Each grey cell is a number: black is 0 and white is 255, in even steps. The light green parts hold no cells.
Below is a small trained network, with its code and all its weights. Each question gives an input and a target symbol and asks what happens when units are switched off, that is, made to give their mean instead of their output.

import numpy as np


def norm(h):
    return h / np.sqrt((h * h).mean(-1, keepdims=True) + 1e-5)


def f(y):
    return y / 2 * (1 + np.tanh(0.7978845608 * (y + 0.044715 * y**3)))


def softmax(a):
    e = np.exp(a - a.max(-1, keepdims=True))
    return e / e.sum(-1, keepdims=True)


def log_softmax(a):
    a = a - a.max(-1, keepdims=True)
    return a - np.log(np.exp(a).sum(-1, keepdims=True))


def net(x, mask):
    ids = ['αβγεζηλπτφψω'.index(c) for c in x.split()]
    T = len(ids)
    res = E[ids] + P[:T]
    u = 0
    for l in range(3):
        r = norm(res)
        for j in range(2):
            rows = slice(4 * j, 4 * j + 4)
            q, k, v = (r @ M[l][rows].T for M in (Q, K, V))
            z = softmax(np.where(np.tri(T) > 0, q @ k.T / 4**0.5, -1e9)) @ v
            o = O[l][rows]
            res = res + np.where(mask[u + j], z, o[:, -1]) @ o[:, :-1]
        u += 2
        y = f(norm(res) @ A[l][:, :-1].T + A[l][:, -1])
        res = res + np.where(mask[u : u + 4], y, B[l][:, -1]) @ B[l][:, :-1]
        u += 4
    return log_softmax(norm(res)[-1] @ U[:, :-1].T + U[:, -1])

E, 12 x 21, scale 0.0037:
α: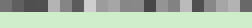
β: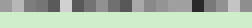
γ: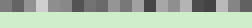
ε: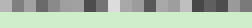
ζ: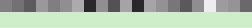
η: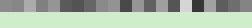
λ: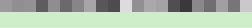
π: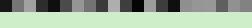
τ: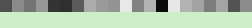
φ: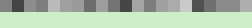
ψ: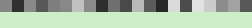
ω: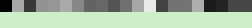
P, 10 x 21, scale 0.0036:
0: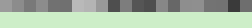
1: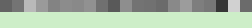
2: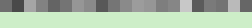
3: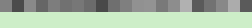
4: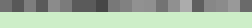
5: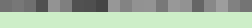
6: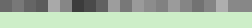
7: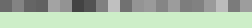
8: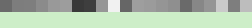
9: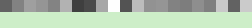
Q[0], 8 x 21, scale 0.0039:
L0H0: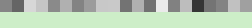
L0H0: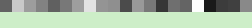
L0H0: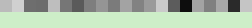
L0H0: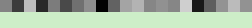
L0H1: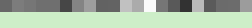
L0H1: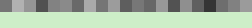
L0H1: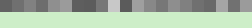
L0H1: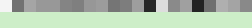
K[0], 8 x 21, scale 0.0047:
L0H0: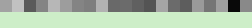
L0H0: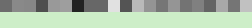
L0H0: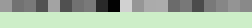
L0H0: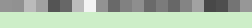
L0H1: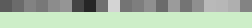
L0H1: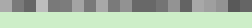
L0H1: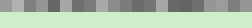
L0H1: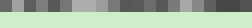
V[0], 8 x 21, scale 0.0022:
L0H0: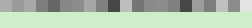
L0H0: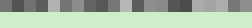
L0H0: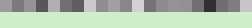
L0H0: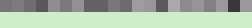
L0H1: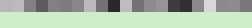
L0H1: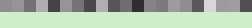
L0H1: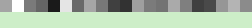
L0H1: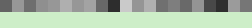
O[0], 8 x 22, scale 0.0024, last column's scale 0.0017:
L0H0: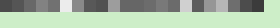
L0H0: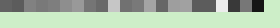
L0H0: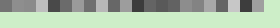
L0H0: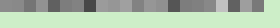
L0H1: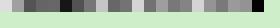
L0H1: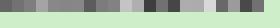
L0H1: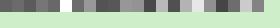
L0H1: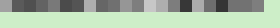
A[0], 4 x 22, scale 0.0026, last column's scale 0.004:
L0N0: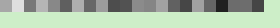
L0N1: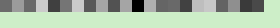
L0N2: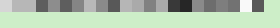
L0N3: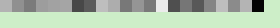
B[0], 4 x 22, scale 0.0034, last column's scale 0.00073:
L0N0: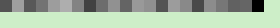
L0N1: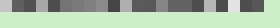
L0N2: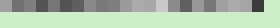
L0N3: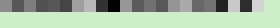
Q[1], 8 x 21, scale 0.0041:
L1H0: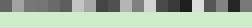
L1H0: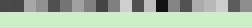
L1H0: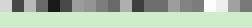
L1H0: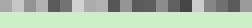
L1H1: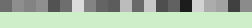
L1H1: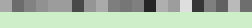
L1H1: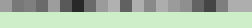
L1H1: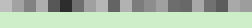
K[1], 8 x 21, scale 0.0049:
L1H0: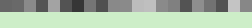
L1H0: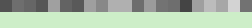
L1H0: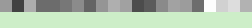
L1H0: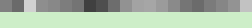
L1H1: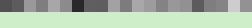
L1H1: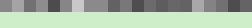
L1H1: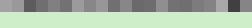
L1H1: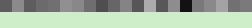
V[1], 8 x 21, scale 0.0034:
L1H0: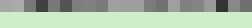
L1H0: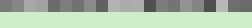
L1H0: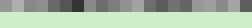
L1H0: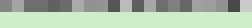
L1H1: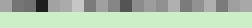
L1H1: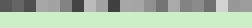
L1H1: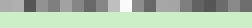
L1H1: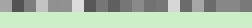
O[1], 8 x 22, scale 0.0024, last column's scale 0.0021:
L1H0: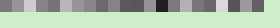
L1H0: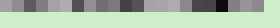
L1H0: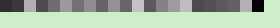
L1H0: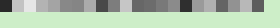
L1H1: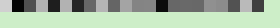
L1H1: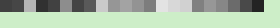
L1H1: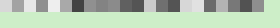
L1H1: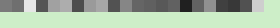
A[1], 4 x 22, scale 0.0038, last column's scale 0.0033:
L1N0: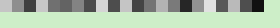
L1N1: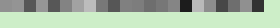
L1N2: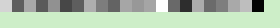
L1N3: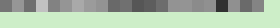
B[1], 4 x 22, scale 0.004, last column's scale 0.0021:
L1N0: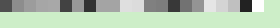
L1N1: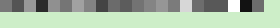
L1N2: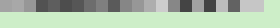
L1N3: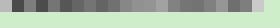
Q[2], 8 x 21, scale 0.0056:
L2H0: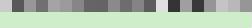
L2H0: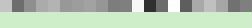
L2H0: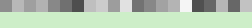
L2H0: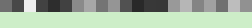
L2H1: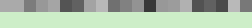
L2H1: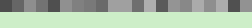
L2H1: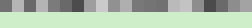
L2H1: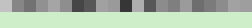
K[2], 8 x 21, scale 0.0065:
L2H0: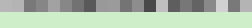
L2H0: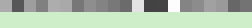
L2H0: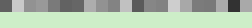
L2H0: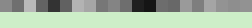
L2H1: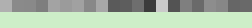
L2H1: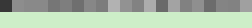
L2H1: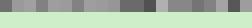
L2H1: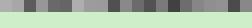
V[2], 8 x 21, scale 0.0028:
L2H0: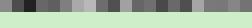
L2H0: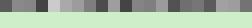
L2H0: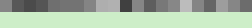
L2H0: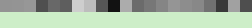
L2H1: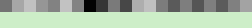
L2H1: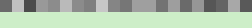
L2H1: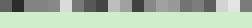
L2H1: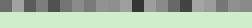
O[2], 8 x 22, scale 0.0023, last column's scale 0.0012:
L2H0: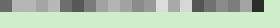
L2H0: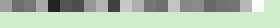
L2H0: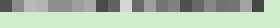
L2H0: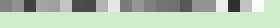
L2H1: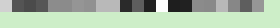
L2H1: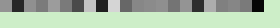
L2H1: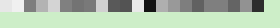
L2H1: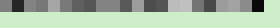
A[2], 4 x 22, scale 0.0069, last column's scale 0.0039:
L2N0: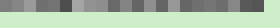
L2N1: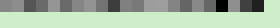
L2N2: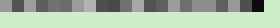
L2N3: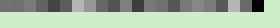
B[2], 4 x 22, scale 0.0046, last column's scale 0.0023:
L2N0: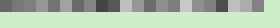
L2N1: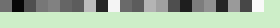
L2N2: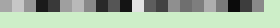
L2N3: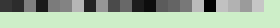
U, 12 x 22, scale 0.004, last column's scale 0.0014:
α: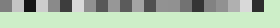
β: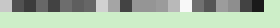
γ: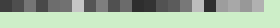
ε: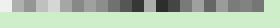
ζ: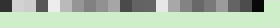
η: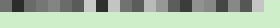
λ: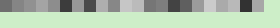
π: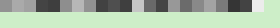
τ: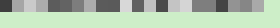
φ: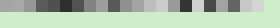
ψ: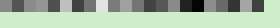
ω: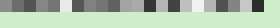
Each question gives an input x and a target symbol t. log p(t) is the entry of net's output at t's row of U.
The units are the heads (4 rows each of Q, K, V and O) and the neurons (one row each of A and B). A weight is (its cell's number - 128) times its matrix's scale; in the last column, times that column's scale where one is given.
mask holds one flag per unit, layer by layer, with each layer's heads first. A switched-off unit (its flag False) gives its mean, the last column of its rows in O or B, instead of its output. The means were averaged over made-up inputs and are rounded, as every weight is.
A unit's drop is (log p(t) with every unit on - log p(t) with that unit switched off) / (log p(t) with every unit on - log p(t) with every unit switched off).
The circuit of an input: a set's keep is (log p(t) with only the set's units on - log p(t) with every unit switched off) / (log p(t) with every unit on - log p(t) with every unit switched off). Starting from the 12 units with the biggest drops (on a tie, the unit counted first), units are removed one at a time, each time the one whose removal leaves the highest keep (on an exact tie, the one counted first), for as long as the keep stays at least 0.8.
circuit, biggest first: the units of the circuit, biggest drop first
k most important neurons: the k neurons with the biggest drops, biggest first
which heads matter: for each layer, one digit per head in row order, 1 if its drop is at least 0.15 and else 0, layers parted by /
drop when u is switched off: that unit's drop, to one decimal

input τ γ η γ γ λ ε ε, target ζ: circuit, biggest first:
L1H1, L1H0
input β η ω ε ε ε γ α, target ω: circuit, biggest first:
L0H1
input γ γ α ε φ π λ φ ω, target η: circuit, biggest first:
L2H0, L2N1
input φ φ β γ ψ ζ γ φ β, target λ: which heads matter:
00 / 10 / 00
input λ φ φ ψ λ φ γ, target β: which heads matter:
11 / 01 / 00
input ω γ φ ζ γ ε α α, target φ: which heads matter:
11 / 00 / 00
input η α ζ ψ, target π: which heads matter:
00 / 00 / 00
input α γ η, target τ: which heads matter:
00 / 00 / 01
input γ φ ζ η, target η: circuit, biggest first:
L2N1, L1H0
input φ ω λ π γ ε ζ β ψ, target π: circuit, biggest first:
L2H0, L2N2
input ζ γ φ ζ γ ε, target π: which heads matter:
01 / 00 / 10
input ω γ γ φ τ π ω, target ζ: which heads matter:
01 / 01 / 00
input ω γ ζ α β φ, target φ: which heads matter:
01 / 00 / 00
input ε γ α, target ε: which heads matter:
00 / 01 / 00
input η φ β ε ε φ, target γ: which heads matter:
00 / 00 / 01
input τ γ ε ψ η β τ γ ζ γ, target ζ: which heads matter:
00 / 01 / 00
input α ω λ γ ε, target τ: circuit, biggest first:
L2H1
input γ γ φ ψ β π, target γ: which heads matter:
00 / 00 / 00
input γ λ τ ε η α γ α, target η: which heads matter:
00 / 10 / 00
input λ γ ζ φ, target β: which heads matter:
11 / 00 / 00
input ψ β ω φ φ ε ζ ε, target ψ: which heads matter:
00 / 01 / 00
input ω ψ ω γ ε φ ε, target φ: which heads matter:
01 / 00 / 00
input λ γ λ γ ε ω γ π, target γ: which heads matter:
00 / 00 / 10
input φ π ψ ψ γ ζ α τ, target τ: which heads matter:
00 / 00 / 10
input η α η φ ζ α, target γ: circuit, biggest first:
L2H1, L2N3
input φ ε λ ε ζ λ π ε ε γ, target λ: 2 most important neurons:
L1N0, L0N3
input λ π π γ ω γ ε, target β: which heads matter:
11 / 01 / 00
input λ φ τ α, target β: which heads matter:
11 / 00 / 00
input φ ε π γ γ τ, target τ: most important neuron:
L2N0
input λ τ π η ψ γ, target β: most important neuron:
L0N2
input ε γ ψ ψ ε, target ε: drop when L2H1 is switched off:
0.0
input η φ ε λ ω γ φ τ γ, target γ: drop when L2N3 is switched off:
0.2
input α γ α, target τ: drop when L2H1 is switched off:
0.3
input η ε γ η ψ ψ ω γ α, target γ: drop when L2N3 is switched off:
0.2
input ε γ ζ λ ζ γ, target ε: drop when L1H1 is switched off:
0.2
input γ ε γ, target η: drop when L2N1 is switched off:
0.3
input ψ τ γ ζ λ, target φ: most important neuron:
L1N2
